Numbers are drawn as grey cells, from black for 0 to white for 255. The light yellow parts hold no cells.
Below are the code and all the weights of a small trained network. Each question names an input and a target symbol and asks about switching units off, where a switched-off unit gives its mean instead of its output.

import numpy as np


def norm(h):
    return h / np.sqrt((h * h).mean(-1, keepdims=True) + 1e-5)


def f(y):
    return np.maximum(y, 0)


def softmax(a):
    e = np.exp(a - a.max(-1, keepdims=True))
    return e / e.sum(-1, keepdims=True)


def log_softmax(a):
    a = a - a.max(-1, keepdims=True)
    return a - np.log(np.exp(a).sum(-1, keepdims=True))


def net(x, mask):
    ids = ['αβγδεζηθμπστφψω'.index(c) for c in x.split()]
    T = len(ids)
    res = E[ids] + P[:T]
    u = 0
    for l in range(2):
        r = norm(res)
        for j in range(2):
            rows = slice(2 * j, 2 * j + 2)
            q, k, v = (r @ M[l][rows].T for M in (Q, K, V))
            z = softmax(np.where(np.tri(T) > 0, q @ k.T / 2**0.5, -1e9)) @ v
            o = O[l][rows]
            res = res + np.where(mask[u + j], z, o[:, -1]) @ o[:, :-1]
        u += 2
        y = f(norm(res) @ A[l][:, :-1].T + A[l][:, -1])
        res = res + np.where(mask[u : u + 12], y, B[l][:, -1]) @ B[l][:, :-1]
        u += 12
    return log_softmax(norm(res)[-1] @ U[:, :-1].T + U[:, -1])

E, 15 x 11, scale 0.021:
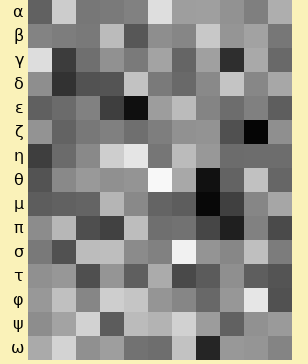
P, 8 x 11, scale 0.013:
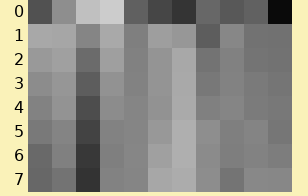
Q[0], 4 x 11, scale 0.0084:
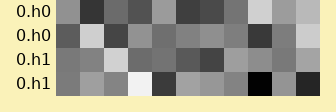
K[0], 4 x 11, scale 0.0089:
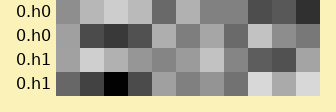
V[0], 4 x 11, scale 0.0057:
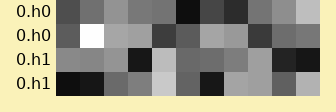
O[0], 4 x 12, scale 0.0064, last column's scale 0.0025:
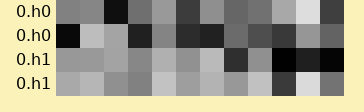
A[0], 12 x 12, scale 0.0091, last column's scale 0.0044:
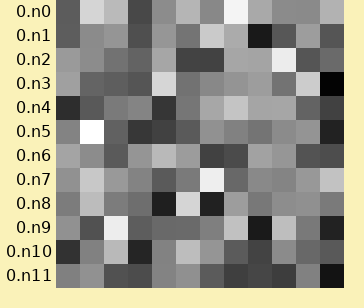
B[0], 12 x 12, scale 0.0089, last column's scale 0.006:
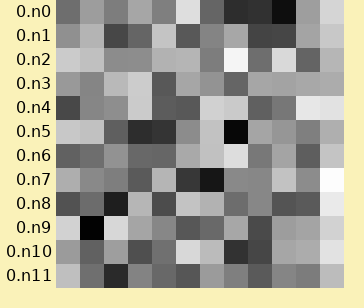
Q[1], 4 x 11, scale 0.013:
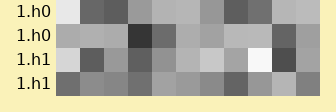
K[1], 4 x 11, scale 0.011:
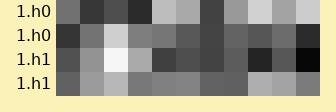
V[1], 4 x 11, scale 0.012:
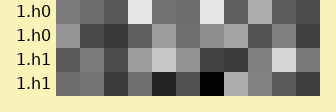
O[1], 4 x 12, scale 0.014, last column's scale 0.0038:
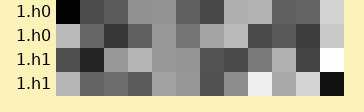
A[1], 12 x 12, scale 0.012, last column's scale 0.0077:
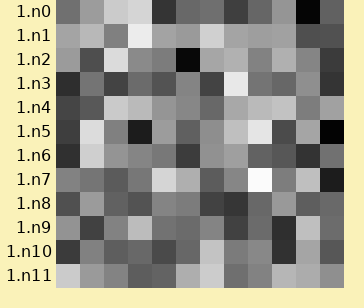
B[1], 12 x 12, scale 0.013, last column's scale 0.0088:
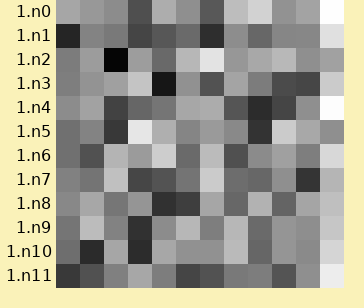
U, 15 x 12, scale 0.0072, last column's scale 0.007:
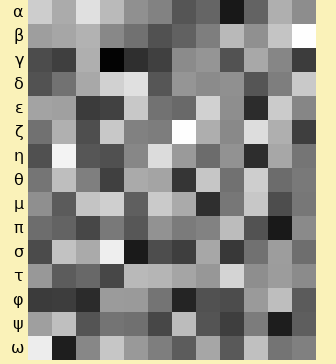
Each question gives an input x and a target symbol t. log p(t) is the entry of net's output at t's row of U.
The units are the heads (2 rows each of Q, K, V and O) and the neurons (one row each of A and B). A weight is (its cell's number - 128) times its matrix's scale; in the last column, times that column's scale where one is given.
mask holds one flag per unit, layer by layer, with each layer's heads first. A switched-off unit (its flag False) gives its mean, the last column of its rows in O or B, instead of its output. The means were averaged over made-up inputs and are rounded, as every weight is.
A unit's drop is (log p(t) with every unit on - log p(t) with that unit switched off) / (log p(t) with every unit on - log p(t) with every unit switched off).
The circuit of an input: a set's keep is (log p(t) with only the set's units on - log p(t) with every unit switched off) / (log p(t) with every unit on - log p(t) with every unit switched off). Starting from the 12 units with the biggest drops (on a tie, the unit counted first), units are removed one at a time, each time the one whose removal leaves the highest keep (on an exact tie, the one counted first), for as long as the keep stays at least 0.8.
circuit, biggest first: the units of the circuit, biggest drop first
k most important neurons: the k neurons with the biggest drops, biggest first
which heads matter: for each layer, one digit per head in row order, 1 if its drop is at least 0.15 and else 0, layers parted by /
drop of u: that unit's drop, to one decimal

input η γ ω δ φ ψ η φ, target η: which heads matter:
01 / 10
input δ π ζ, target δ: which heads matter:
01 / 11
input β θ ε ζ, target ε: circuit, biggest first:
1.h1
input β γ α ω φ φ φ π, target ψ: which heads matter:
00 / 00
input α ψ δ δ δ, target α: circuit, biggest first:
0.h0, 1.h0
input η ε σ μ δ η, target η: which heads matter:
11 / 10
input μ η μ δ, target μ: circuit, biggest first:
1.h1, 0.n3, 1.n7
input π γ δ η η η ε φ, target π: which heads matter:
11 / 10
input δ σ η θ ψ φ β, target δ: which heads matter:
01 / 01
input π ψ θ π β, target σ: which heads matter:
01 / 00
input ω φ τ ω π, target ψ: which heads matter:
01 / 00
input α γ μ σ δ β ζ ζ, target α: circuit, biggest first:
1.h0, 0.h0, 0.n8, 1.n11
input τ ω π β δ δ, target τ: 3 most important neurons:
1.n7, 0.n3, 0.n4
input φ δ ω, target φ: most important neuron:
1.n1
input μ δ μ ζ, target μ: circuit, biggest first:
1.h1, 0.h0, 0.n3, 1.h0
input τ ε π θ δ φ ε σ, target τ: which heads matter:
11 / 01
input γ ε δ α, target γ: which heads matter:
10 / 01
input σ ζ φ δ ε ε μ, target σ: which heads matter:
11 / 11
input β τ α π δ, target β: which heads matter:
10 / 11
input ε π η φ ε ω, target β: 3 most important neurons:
1.n0, 0.n7, 1.n8
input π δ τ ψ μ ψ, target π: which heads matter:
11 / 10
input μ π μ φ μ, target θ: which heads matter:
01 / 11
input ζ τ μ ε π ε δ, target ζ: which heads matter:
01 / 01
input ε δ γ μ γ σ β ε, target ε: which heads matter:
11 / 11
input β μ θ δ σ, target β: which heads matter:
11 / 11
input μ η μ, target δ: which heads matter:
00 / 01
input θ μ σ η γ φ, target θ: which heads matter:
00 / 00
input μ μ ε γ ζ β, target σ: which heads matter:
01 / 00
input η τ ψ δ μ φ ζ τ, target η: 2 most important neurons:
0.n3, 1.n4
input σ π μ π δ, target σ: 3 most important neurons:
0.n3, 0.n2, 1.n11
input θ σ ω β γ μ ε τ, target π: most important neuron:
0.n8
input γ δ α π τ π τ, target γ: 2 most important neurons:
1.n7, 0.n3
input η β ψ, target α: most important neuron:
0.n9
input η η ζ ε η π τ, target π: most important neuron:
1.n3
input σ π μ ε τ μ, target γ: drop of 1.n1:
-0.1
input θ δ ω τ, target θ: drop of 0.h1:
0.1
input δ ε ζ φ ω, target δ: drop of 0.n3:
0.0
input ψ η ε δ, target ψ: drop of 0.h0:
0.5
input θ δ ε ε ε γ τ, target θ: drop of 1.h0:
0.2
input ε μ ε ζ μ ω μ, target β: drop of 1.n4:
0.2
